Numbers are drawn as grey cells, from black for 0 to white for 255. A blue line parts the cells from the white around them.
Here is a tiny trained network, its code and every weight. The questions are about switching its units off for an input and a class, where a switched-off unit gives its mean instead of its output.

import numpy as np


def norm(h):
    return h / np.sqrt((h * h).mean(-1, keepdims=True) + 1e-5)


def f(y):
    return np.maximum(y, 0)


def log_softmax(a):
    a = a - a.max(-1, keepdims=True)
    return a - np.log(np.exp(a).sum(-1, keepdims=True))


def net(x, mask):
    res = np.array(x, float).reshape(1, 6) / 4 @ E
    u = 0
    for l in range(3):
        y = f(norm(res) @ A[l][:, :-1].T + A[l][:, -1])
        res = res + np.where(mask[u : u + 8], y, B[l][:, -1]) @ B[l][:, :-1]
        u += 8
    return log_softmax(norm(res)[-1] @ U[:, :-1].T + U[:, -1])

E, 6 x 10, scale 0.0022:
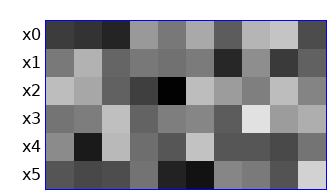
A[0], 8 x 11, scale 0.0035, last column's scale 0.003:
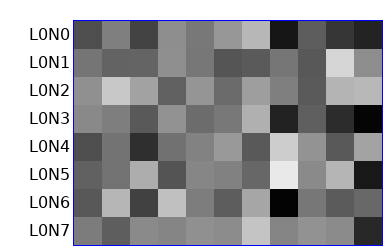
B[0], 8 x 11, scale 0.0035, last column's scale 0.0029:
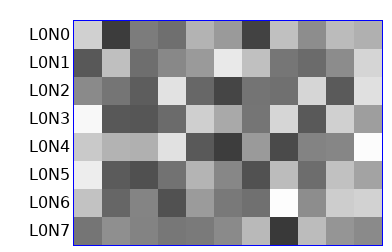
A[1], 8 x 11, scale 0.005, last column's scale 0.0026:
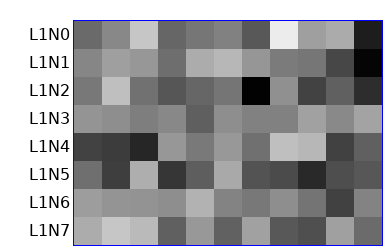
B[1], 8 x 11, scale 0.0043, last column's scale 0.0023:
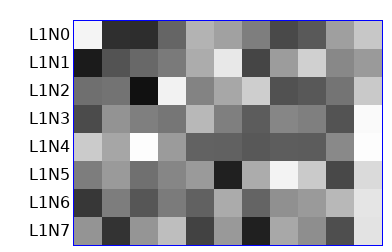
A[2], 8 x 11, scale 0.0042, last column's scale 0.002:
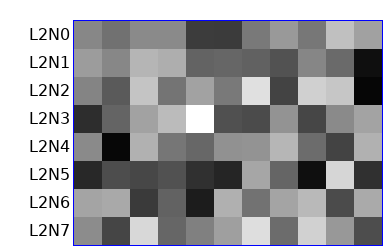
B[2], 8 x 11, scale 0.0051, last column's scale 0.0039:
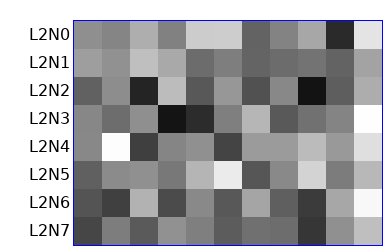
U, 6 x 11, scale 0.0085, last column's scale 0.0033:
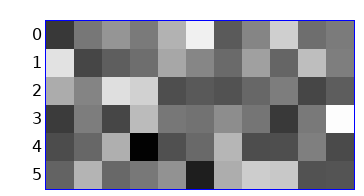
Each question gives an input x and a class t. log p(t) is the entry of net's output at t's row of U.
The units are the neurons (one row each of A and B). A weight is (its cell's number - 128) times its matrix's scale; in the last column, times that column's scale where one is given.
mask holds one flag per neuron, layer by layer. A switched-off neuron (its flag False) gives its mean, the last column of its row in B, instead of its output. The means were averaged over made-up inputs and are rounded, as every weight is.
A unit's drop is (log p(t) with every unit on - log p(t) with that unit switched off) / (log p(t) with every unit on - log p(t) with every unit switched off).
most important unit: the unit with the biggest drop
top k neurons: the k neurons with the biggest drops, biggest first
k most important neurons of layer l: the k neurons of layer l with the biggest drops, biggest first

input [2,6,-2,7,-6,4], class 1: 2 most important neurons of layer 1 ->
(L1N0, L1N5)
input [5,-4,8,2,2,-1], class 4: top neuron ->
(L2N6)
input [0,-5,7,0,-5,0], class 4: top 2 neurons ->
(L2N6, L2N4)
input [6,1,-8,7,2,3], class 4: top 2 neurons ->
(L2N3, L0N6)
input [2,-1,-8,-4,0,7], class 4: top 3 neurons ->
(L2N3, L1N6, L0N1)
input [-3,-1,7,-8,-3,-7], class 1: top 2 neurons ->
(L0N3, L0N6)
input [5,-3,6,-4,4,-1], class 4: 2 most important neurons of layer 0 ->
(L0N2, L0N3)
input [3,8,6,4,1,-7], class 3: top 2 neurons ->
(L1N2, L2N0)
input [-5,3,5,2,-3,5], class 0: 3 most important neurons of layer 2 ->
(L2N0, L2N3, L2N5)
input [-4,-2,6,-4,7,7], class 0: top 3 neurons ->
(L2N5, L2N0, L2N3)
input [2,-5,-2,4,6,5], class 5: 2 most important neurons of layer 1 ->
(L1N5, L1N6)
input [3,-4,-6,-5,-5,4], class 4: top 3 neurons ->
(L2N3, L2N4, L1N0)
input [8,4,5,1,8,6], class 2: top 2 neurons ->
(L1N4, L0N4)
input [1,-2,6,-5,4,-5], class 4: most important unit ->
L2N6
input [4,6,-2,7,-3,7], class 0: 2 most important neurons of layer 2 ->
(L2N5, L2N0)
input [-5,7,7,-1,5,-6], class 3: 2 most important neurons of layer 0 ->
(L0N4, L0N1)
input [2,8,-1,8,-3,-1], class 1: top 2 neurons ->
(L1N0, L0N5)
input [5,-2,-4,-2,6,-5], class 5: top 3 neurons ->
(L1N5, L2N4, L0N2)
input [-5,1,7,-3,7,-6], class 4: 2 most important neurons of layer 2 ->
(L2N6, L2N0)
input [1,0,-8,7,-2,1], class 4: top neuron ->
(L2N3)
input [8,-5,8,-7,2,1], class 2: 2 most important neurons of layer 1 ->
(L1N4, L1N6)
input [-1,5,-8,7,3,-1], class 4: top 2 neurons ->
(L2N3, L0N6)
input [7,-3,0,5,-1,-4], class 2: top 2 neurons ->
(L1N4, L0N6)
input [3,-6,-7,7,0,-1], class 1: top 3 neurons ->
(L1N0, L0N5, L2N6)
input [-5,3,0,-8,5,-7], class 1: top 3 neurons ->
(L0N3, L0N0, L2N0)
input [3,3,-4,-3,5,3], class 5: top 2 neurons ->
(L1N5, L2N4)
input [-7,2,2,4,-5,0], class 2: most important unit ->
L1N7
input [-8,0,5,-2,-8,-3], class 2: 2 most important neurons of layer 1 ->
(L1N7, L1N5)
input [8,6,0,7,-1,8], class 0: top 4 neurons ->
(L2N5, L2N0, L0N2, L1N7)
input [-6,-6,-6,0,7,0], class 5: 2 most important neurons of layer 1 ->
(L1N5, L1N7)
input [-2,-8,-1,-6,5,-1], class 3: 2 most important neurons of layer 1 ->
(L1N0, L1N4)
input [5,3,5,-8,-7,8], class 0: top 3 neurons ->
(L2N5, L2N0, L1N5)
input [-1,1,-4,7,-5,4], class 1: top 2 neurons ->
(L0N5, L1N0)
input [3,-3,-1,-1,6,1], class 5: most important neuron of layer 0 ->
(L0N2)
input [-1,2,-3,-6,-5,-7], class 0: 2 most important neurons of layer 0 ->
(L0N5, L0N4)
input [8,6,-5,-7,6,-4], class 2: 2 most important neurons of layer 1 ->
(L1N4, L1N0)
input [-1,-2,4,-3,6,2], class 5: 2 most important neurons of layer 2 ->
(L2N4, L2N3)
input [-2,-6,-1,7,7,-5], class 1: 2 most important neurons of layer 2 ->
(L2N0, L2N5)
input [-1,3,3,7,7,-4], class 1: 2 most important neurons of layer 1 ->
(L1N0, L1N2)
